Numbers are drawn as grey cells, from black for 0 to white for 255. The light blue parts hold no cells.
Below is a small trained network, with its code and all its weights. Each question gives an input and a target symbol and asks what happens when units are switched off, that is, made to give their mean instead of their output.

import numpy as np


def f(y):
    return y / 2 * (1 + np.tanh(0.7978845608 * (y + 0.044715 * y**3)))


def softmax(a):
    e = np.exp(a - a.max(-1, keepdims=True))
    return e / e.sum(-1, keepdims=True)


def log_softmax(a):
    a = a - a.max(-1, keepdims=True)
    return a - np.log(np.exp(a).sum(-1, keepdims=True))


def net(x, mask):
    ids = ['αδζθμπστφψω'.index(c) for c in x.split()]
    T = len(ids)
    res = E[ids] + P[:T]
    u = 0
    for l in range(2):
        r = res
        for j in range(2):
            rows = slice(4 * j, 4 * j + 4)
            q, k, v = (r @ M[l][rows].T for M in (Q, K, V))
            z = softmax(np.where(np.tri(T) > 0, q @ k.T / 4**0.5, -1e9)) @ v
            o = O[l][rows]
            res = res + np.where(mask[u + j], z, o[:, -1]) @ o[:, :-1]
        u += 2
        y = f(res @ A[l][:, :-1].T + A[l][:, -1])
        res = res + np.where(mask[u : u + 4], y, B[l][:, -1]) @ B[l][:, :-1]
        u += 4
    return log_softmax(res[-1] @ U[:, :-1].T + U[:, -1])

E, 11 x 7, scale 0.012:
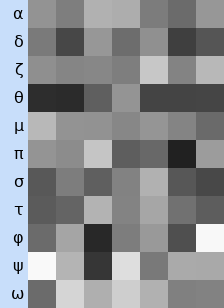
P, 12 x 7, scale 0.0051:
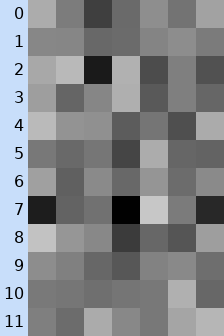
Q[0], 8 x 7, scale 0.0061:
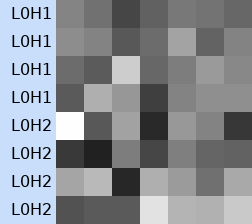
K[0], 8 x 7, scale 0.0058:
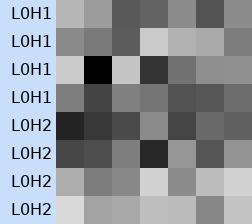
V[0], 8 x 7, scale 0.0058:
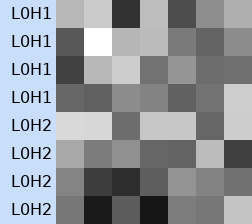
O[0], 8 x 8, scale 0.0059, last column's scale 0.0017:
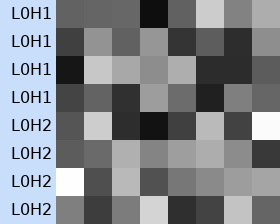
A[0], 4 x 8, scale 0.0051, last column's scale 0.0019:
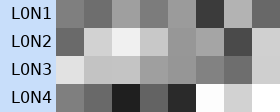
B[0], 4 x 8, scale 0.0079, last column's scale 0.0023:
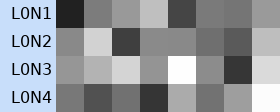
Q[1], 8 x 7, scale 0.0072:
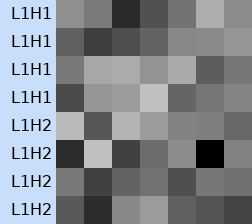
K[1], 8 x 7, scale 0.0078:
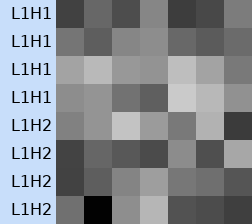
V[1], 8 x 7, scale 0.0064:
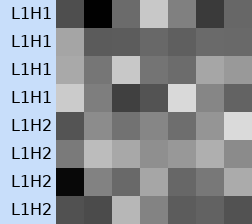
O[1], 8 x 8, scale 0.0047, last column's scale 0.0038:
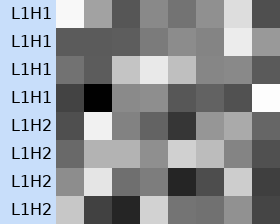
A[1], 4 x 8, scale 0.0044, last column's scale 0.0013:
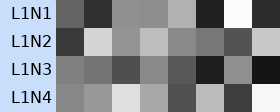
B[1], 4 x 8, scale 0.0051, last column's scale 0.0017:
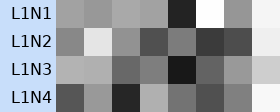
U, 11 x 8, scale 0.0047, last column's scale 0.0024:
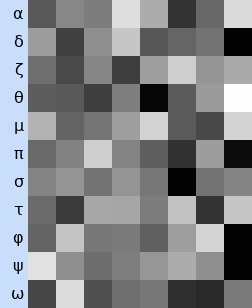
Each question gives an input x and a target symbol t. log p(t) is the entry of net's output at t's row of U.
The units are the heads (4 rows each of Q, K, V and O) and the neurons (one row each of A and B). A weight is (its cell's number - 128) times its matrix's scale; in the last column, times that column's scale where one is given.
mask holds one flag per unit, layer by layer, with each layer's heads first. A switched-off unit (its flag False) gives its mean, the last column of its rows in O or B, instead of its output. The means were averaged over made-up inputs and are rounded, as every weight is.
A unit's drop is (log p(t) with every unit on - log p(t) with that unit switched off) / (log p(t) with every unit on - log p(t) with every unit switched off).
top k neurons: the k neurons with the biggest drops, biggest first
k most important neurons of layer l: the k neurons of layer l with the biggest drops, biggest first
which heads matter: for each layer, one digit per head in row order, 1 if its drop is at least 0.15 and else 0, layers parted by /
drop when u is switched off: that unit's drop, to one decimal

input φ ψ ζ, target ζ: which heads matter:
10 / 00
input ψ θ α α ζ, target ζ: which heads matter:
11 / 01
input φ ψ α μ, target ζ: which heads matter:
11 / 00
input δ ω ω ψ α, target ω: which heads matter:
01 / 10
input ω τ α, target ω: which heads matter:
11 / 10
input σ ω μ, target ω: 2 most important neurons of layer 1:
L1N2, L1N4
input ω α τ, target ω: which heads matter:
11 / 10
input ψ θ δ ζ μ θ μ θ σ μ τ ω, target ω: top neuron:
L0N2
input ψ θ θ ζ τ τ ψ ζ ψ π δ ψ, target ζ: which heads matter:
11 / 01
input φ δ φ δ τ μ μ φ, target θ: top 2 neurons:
L0N3, L0N4
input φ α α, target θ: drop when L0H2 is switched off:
0.5
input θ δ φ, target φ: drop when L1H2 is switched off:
0.3
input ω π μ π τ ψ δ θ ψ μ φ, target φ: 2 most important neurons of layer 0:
L0N3, L0N4
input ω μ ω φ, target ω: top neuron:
L1N1
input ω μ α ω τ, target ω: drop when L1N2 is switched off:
0.1
